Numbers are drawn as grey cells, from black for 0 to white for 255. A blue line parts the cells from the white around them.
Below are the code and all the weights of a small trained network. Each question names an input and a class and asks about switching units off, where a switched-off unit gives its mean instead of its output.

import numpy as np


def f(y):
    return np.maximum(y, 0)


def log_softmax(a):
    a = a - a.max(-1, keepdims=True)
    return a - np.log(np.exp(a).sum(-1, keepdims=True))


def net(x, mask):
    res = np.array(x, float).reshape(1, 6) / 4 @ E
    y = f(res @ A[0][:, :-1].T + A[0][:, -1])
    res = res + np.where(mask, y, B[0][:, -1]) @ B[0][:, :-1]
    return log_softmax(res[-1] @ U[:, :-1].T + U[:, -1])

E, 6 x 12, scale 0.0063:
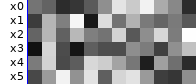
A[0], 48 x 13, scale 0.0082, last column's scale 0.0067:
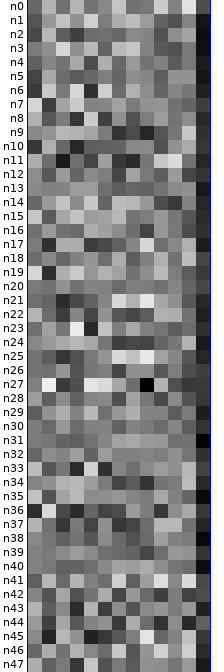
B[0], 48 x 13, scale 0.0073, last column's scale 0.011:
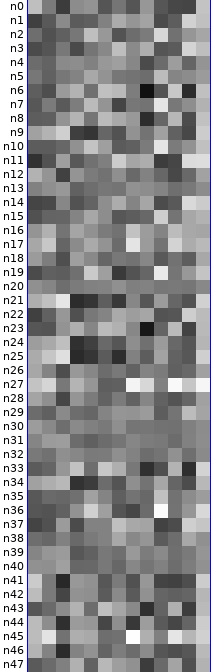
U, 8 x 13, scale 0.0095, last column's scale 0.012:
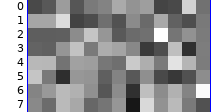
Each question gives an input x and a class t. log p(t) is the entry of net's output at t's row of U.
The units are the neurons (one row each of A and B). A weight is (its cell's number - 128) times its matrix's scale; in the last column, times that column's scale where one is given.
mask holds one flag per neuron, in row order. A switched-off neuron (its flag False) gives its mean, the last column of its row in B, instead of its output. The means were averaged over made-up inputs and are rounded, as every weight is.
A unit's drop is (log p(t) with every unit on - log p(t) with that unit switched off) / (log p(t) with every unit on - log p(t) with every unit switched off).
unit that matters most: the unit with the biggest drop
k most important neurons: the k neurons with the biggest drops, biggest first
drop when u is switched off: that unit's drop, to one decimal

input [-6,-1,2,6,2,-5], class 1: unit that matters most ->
n9
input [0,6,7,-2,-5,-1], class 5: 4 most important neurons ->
[n41, n0, n46, n33]
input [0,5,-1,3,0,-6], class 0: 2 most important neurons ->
[n11, n37]
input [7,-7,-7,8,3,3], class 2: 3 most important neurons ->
[n36, n10, n2]
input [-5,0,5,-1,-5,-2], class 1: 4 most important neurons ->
[n27, n9, n34, n24]
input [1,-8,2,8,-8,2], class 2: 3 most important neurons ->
[n36, n10, n2]
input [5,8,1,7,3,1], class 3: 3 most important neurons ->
[n6, n23, n19]
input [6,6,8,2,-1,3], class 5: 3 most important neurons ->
[n41, n0, n46]
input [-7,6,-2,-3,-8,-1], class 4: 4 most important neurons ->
[n45, n17, n21, n25]
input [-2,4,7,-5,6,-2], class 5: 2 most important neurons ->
[n0, n41]
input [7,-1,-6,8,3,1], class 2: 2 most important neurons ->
[n36, n10]
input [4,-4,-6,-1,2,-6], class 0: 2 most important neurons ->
[n11, n37]
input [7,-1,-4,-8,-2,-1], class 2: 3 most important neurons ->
[n19, n7, n15]
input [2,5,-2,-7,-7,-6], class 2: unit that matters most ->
n19
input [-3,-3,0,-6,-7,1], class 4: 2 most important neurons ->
[n45, n17]
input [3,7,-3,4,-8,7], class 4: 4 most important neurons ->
[n45, n17, n11, n37]
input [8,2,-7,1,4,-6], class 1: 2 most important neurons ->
[n21, n25]
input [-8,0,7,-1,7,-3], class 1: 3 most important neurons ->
[n9, n34, n24]
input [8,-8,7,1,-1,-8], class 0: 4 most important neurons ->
[n11, n37, n22, n9]
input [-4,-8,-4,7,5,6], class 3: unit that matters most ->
n33
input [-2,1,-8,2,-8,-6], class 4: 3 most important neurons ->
[n45, n17, n41]
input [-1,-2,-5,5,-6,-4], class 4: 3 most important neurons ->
[n45, n17, n19]
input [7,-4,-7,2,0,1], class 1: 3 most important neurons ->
[n25, n21, n41]
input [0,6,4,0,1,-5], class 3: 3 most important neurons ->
[n6, n23, n14]
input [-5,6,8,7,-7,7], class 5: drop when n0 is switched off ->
0.6
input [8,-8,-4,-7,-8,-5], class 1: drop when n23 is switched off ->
0.1
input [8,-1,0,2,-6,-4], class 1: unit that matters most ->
n21
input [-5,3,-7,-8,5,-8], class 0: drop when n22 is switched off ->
0.4
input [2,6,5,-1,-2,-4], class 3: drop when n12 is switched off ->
0.0
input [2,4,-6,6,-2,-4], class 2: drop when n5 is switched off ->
0.1
